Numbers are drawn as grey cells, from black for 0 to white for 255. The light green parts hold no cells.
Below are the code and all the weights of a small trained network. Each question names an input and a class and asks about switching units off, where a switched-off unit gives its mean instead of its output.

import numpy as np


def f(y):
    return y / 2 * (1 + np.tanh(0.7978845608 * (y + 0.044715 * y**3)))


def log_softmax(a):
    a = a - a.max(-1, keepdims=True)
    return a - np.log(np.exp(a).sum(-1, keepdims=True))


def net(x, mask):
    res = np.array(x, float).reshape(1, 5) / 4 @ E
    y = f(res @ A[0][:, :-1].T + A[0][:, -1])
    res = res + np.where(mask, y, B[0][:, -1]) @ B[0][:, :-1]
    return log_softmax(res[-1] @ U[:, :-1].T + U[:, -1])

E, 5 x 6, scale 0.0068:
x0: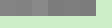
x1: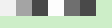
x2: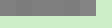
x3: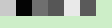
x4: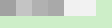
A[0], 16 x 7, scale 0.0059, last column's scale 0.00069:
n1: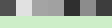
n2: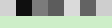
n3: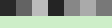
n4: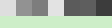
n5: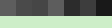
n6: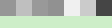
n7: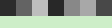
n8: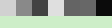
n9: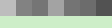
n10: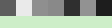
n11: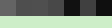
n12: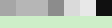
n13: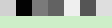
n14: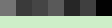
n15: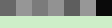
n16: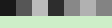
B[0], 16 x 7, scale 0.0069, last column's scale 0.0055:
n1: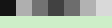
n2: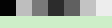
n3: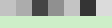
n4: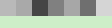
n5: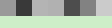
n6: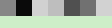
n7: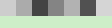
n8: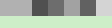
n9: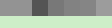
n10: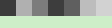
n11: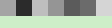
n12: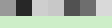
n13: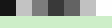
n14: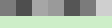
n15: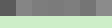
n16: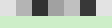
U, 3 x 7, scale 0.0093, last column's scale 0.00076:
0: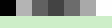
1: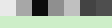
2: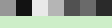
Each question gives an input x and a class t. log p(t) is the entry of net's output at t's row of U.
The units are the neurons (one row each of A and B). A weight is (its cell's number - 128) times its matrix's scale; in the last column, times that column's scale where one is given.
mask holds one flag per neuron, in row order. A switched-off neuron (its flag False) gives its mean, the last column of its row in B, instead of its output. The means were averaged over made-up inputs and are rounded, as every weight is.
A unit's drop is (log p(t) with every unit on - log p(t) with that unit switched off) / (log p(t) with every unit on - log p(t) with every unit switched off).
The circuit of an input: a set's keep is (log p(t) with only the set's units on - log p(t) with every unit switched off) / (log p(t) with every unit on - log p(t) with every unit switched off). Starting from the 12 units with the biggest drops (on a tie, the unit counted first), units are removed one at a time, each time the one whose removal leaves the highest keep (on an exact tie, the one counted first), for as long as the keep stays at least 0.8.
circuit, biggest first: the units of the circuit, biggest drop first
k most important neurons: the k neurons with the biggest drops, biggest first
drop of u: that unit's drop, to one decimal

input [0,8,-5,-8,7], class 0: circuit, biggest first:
n1
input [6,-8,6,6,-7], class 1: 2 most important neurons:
n16, n3
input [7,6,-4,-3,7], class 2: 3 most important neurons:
n6, n12, n16
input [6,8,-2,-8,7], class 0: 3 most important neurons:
n1, n10, n16
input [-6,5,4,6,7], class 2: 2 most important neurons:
n6, n12
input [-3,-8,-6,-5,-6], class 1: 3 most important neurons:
n16, n3, n7
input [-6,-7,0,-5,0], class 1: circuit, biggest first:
n16, n3
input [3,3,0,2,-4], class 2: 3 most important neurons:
n16, n3, n7
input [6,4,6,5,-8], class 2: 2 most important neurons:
n11, n5
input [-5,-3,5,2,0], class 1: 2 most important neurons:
n1, n10
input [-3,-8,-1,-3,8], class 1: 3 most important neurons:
n16, n3, n7
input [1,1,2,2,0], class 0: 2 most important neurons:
n16, n3
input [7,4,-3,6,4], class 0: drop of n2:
0.2
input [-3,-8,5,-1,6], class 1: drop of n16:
0.1
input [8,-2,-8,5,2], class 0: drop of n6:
0.0
